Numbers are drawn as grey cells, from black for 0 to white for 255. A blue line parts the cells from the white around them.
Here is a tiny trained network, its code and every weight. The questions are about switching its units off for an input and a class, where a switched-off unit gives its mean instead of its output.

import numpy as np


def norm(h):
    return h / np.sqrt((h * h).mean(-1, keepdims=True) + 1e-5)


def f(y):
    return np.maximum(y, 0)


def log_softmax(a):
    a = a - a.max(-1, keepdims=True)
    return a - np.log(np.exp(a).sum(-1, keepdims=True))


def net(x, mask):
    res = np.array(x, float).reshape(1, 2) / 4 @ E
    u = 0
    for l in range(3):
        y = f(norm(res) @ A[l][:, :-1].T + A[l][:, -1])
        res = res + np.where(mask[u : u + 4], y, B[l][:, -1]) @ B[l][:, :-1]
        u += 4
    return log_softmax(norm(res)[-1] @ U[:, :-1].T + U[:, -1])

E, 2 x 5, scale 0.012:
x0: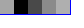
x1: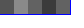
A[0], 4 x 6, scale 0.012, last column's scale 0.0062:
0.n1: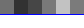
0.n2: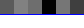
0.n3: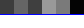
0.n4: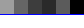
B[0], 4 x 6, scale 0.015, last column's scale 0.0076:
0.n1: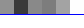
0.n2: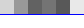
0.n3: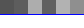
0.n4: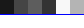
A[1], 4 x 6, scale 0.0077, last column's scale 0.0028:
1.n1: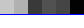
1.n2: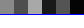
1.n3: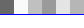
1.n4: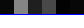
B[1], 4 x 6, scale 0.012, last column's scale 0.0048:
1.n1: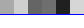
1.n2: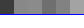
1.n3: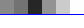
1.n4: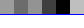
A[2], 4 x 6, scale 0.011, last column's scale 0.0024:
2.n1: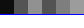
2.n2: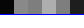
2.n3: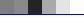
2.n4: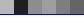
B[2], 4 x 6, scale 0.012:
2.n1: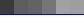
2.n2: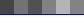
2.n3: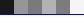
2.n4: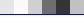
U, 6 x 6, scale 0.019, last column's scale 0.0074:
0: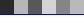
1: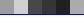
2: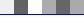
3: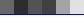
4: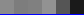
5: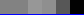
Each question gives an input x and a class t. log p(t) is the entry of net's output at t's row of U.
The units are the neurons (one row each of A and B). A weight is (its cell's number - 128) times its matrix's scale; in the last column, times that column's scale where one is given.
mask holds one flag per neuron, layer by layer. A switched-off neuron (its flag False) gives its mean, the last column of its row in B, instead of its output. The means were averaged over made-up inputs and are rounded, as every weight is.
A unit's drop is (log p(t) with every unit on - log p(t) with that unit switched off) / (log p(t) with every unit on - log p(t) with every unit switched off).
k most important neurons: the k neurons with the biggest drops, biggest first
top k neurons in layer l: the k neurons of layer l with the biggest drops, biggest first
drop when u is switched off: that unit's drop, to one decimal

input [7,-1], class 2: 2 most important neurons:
[2.n4, 0.n4]
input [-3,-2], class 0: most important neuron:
[0.n2]
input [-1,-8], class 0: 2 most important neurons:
[0.n1, 0.n2]
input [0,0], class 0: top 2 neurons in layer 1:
[1.n4, 1.n1]
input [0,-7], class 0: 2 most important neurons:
[0.n1, 0.n2]
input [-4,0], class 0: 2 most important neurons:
[0.n2, 1.n3]
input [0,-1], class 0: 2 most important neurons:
[0.n2, 0.n1]
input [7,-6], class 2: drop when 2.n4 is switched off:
0.2
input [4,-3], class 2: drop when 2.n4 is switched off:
0.1
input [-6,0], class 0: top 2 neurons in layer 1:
[1.n3, 1.n1]
